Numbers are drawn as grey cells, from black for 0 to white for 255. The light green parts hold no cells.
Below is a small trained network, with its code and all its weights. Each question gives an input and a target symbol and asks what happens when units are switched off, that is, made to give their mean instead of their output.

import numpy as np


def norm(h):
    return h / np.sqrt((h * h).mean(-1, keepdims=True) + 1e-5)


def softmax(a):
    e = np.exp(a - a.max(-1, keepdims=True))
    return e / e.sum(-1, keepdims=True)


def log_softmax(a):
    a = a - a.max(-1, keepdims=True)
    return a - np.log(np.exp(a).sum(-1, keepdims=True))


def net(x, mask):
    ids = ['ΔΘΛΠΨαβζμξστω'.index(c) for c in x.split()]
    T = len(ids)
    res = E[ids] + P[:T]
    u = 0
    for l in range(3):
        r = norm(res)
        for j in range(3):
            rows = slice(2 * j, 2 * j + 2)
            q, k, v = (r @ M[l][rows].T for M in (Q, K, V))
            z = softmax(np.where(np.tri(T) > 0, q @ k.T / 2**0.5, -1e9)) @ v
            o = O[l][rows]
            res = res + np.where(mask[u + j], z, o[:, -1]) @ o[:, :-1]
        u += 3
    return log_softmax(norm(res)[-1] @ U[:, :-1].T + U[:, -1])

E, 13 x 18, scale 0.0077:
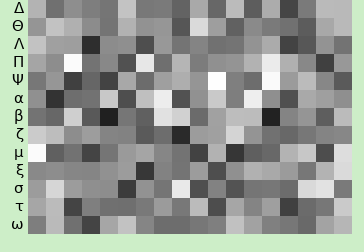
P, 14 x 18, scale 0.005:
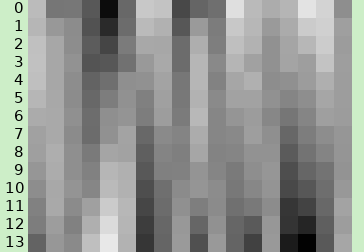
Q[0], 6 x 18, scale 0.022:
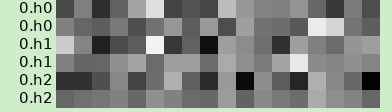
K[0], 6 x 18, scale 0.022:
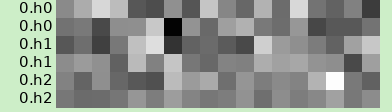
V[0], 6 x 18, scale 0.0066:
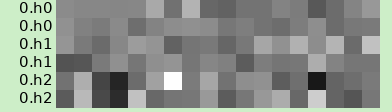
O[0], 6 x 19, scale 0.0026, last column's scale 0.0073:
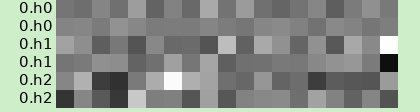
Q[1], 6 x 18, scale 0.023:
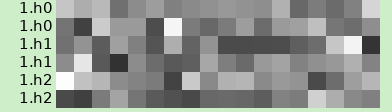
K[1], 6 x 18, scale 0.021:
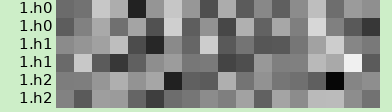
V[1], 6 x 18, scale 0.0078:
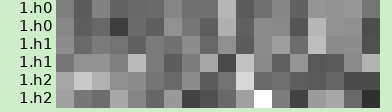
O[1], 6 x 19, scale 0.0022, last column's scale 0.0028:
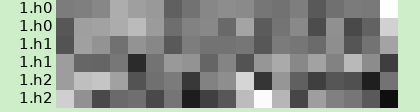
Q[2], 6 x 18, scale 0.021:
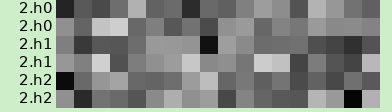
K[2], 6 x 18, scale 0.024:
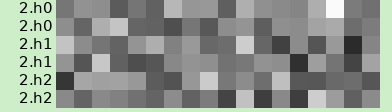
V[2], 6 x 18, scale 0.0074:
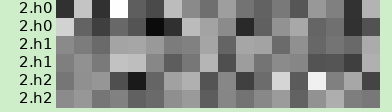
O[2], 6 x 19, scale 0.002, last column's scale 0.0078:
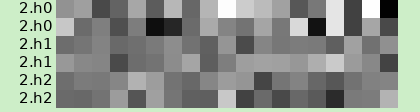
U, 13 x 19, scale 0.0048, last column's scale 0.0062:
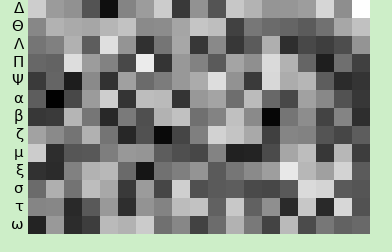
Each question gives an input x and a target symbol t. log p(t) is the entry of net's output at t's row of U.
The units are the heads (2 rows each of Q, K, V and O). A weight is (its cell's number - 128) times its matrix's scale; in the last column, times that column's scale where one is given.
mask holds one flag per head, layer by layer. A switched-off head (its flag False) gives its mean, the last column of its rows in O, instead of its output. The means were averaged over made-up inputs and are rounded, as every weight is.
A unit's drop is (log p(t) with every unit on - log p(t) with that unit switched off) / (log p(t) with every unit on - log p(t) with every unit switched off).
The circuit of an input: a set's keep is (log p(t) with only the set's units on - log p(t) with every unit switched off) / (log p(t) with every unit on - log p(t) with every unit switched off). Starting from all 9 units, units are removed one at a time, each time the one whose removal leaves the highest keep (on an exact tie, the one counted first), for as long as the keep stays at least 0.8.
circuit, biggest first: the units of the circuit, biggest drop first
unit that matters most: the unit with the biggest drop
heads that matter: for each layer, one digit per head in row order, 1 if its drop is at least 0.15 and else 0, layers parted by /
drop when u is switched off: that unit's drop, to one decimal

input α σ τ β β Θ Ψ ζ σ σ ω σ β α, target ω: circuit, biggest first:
[0.h2; 2.h0]
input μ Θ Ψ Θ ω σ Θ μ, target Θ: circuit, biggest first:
[1.h2; 2.h0]
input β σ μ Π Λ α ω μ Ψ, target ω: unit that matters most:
0.h2
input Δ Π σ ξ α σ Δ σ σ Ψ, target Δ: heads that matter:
001 / 000 / 000
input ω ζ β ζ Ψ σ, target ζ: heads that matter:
000 / 001 / 000
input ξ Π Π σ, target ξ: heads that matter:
001 / 001 / 000
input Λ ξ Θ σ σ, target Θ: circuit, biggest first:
[2.h0; 2.h2]
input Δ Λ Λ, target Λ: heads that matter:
000 / 000 / 100
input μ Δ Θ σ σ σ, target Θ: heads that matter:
000 / 001 / 100
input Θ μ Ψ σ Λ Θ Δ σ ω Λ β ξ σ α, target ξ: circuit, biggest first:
[0.h2; 1.h2]
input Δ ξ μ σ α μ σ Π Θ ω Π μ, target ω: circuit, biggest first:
[0.h2; 2.h0]
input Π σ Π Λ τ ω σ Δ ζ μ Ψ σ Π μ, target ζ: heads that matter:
001 / 001 / 000
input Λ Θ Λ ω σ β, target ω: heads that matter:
001 / 000 / 100
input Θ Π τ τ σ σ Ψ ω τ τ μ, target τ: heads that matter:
000 / 000 / 100
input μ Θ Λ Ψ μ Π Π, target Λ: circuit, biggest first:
[2.h0]
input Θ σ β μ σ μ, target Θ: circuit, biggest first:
[2.h0; 1.h1]
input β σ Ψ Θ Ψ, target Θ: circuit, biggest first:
[1.h2; 2.h0; 0.h1]
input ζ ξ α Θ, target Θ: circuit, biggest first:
[1.h2; 1.h1]
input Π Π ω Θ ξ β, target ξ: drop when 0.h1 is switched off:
0.0
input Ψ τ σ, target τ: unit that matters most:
2.h0
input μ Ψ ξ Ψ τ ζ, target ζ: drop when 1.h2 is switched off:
0.6
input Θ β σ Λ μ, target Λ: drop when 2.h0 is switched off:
0.5
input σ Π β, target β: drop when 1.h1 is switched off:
0.1
